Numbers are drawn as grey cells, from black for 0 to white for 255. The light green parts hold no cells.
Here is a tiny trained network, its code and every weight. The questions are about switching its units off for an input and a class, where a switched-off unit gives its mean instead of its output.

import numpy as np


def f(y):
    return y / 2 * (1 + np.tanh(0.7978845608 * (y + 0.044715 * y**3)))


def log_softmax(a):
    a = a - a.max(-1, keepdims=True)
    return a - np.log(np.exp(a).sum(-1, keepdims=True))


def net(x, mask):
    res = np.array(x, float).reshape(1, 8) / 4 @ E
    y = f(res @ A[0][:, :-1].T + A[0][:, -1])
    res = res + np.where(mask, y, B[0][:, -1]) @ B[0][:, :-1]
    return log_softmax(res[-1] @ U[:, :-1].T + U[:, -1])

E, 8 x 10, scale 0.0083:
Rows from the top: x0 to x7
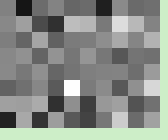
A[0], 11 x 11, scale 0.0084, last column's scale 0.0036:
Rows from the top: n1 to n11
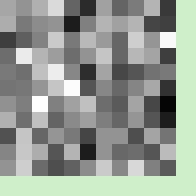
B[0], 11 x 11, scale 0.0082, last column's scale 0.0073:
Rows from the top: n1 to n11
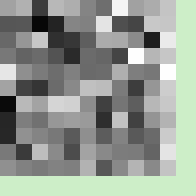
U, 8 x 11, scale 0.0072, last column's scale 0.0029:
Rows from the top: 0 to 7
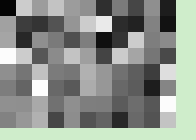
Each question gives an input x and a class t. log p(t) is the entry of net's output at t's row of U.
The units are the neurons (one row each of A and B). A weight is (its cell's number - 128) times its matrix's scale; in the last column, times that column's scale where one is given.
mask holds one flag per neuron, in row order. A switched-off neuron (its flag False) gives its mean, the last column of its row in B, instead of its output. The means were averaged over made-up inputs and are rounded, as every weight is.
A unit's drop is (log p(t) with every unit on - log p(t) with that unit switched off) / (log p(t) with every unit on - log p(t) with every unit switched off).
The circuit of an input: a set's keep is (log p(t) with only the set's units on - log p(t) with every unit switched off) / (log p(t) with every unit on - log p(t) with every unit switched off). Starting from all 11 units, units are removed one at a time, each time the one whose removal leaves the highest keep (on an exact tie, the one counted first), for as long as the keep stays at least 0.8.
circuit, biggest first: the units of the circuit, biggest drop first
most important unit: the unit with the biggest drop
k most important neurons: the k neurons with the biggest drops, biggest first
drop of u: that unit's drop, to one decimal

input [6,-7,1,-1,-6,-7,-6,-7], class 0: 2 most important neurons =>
[n7 n8]
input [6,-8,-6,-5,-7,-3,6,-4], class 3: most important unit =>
n5
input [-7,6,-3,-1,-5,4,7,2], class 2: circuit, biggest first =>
[n4 n11 n10]
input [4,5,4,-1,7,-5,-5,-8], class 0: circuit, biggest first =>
[n7 n8]
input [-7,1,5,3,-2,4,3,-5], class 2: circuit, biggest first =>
[n4 n11]
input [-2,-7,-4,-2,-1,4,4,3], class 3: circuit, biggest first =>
[n1 n5]
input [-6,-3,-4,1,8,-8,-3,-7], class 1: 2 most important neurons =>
[n2 n9]
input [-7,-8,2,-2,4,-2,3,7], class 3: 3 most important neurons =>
[n1 n5 n7]
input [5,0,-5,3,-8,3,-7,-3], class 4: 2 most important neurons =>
[n3 n4]
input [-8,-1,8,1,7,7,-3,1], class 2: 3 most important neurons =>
[n4 n2 n11]
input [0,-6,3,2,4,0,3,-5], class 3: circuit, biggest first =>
[n5 n1]
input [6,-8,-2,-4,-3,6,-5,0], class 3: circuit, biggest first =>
[n5 n1]
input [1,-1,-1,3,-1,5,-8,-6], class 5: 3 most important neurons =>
[n3 n1 n2]
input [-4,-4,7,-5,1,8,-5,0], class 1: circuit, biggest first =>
[n6]
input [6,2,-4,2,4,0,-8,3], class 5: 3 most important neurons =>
[n3 n4 n1]
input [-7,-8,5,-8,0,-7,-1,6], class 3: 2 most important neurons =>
[n1 n5]
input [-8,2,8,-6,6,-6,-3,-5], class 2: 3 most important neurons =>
[n4 n11 n6]
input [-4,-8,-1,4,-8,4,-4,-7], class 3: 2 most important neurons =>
[n5 n1]
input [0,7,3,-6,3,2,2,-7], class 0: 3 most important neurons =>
[n7 n8 n5]
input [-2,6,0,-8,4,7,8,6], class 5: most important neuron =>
[n10]
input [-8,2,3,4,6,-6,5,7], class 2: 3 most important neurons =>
[n4 n11 n7]
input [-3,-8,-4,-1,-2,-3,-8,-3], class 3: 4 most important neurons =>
[n1 n5 n10 n9]
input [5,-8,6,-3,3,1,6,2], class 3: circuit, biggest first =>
[n1 n5]
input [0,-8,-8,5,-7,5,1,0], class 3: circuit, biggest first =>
[n5 n1]
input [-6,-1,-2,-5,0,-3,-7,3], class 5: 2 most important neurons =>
[n3 n7]
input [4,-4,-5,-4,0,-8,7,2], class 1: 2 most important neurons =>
[n2 n3]
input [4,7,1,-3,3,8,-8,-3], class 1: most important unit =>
n6
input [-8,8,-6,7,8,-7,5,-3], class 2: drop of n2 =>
-0.1
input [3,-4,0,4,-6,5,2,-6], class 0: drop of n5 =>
-0.1
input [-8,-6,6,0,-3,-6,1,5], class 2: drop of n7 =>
0.1
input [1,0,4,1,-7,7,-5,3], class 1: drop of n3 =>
-0.2
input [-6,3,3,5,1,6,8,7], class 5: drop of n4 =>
0.0
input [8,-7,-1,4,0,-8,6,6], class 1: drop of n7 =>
0.1
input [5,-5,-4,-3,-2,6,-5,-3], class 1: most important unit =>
n6
